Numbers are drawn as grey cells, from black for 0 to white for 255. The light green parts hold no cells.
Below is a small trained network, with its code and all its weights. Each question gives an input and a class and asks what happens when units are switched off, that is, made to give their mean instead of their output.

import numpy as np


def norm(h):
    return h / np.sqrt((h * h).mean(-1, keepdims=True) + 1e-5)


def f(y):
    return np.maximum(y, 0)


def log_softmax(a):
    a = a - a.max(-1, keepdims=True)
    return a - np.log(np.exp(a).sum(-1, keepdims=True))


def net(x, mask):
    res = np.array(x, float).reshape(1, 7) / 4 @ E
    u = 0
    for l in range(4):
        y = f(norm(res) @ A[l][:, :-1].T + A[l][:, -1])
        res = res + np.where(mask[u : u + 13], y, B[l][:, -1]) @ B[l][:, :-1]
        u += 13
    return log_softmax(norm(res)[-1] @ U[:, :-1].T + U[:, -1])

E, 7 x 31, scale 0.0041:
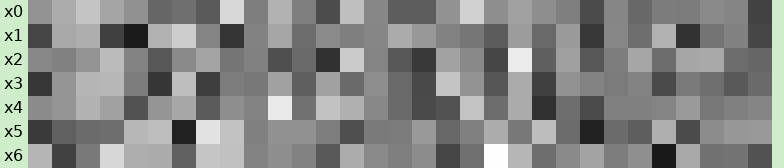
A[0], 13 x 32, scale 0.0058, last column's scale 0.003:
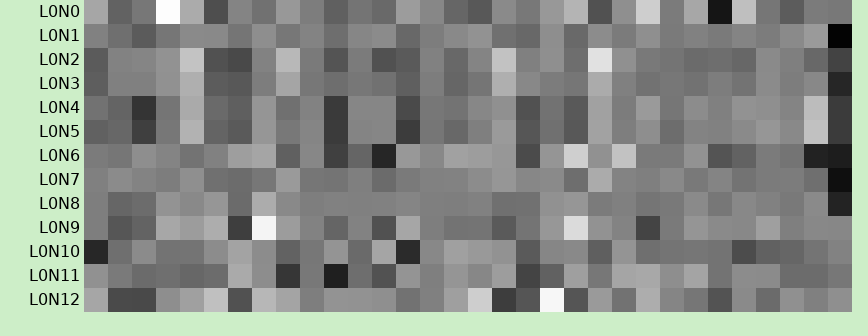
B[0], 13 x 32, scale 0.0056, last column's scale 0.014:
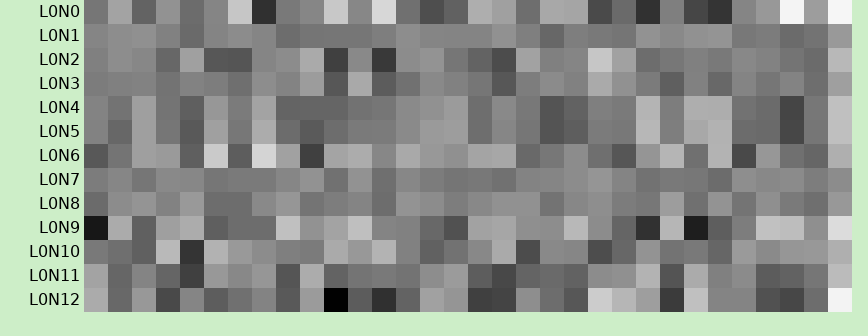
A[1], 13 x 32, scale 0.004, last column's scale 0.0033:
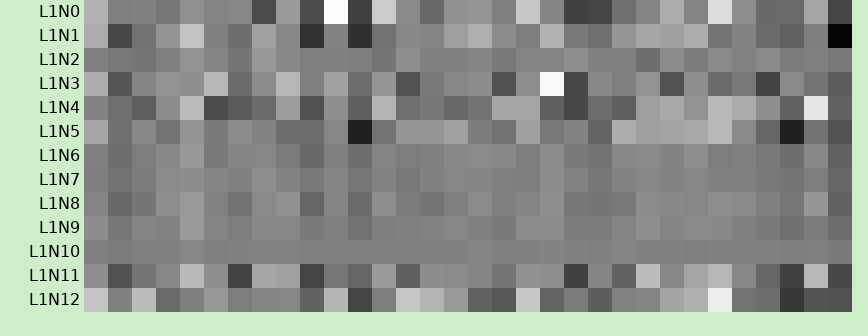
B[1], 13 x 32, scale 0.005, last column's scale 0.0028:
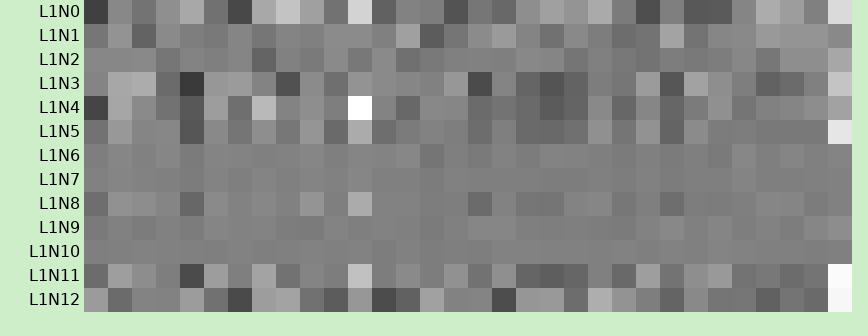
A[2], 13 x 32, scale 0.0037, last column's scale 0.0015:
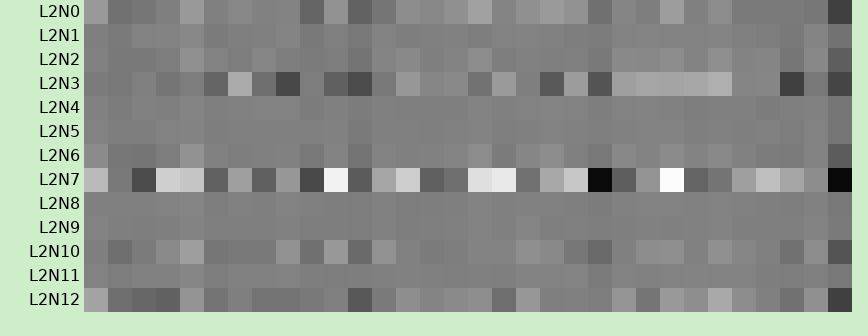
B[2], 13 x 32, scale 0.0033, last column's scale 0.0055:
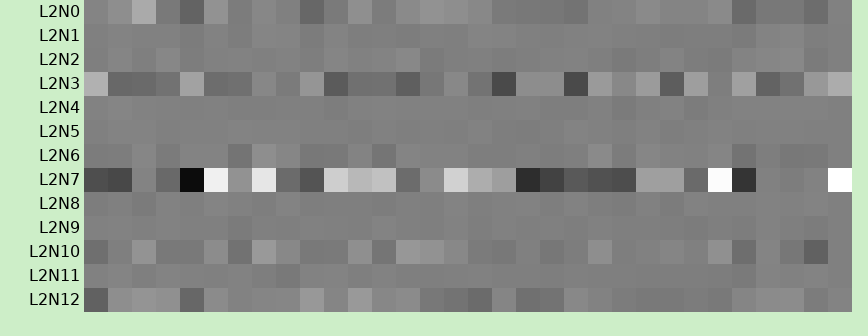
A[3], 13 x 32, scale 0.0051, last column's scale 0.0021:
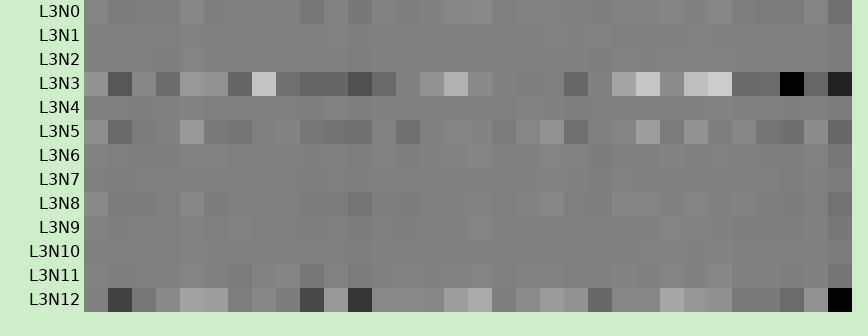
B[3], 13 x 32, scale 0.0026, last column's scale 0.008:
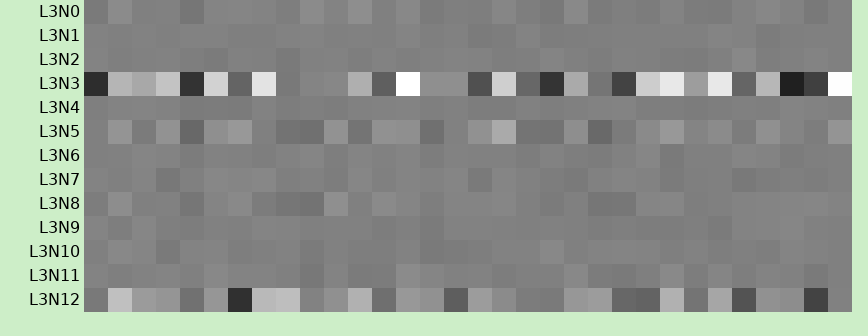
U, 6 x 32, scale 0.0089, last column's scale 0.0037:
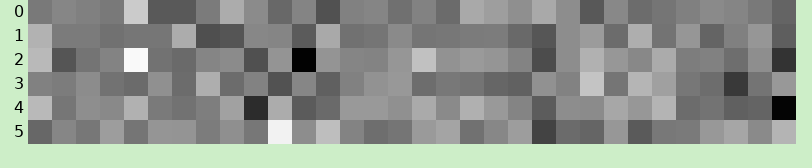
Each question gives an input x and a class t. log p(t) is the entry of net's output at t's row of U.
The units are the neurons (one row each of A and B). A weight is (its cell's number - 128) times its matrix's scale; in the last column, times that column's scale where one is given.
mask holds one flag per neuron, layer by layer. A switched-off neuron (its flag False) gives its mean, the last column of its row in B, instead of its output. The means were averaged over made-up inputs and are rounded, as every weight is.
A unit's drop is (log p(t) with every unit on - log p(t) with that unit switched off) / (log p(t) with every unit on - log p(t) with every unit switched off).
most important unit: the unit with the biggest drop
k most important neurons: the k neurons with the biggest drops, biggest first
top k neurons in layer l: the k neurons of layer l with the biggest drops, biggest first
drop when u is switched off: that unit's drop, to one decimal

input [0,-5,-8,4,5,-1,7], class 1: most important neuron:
[L0N12]
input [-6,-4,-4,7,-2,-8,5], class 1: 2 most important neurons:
[L0N9 L0N11]
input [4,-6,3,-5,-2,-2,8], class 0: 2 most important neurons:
[L0N12 L0N2]
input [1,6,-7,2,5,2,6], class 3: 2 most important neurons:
[L0N0 L0N12]
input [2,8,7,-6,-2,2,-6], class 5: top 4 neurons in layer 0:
[L0N12 L0N4 L0N5 L0N2]
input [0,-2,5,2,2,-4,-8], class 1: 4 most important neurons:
[L0N12 L0N5 L0N4 L0N6]
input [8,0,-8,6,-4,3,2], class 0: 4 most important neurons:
[L0N2 L0N5 L0N4 L0N11]
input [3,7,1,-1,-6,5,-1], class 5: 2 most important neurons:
[L0N12 L0N10]
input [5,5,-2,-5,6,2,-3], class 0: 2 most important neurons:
[L0N0 L0N9]
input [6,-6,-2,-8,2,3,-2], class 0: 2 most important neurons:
[L0N9 L0N11]
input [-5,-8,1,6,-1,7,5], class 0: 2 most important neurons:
[L0N9 L0N0]
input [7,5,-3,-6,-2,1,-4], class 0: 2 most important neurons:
[L0N0 L0N12]
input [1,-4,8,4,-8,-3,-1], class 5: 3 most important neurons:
[L0N0 L0N12 L0N6]
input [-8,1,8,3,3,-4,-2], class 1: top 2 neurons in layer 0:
[L0N11 L0N9]
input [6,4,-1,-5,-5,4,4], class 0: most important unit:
L0N9
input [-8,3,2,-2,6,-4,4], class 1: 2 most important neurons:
[L0N9 L0N11]
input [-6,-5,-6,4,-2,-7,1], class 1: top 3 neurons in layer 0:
[L0N0 L0N6 L0N2]
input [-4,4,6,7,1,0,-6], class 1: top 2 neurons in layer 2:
[L2N7 L2N3]
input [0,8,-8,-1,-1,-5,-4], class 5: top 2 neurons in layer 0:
[L0N12 L0N10]
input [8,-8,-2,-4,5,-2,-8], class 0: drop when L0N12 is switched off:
0.6
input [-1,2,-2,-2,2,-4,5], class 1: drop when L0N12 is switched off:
0.1
